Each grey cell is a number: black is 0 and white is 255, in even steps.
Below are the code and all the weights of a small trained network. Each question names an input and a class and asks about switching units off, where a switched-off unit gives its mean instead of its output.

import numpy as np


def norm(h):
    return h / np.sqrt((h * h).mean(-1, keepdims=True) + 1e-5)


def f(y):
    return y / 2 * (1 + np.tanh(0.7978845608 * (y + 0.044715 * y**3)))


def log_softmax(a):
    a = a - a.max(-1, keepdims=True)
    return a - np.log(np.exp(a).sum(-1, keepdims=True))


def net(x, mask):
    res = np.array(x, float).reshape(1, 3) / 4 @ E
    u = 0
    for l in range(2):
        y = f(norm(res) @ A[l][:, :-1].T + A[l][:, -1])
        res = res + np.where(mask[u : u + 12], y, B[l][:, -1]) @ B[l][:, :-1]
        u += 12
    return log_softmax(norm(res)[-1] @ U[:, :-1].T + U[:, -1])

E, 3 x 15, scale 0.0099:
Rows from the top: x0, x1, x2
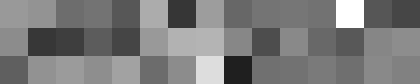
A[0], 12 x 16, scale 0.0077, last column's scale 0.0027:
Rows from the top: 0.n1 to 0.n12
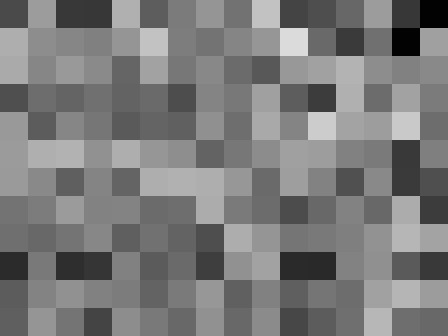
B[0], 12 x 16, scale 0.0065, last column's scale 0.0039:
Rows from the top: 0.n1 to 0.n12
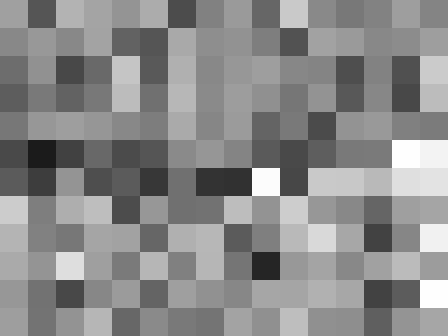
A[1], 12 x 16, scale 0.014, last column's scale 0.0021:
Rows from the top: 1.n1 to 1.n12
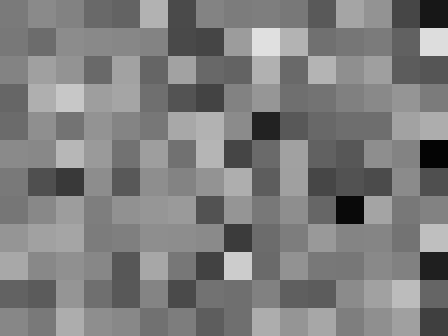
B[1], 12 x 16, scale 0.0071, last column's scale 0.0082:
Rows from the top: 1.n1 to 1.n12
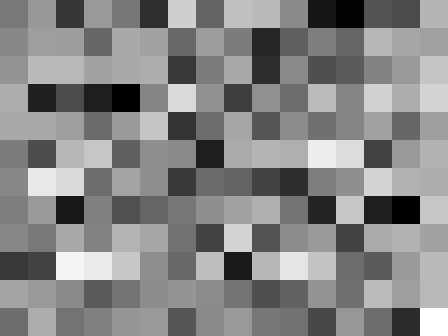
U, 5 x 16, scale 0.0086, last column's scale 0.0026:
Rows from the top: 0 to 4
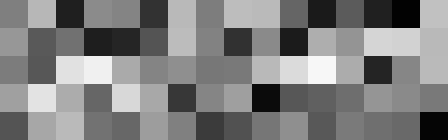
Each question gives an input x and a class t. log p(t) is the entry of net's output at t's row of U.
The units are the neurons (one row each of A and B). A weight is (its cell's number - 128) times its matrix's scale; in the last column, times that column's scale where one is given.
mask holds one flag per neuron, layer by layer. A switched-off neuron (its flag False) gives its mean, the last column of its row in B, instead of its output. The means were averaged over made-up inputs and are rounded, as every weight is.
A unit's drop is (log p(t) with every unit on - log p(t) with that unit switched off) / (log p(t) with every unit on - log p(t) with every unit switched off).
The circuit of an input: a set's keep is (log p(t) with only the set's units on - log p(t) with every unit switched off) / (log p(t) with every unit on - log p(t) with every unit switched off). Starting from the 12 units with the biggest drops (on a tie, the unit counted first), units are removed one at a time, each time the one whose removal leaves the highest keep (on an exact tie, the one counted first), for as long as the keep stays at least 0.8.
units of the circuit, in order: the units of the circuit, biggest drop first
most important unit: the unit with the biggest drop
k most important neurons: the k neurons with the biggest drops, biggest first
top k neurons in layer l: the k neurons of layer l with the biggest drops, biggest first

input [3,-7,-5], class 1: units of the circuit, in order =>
(1.n4)
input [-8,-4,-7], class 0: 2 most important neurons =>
(1.n8; 1.n12)
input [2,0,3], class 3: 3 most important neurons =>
(0.n10; 0.n3; 0.n9)
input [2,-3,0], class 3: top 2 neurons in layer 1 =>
(1.n5; 1.n4)
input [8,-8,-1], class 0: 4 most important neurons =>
(1.n1; 0.n7; 0.n3; 0.n4)
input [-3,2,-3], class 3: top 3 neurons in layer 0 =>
(0.n9; 0.n8; 0.n12)
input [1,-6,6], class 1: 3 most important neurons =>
(1.n4; 0.n9; 0.n6)
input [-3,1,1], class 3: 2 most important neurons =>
(0.n11; 1.n3)
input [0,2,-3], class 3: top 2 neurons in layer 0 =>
(0.n6; 0.n7)
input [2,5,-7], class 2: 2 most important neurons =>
(1.n10; 0.n6)
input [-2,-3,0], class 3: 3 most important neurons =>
(0.n7; 1.n5; 1.n4)
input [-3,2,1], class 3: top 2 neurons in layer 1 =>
(1.n3; 1.n8)
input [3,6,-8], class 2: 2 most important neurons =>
(1.n10; 0.n6)
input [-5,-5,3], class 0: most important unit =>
0.n7
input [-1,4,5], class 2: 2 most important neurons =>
(0.n6; 1.n4)
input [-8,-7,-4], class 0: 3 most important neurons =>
(1.n8; 1.n12; 0.n7)
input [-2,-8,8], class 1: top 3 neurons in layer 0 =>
(0.n9; 0.n6; 0.n10)
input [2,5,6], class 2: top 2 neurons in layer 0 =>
(0.n6; 0.n8)
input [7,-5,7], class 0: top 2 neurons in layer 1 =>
(1.n1; 1.n10)
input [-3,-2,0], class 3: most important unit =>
0.n11
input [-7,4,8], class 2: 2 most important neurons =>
(1.n6; 0.n3)
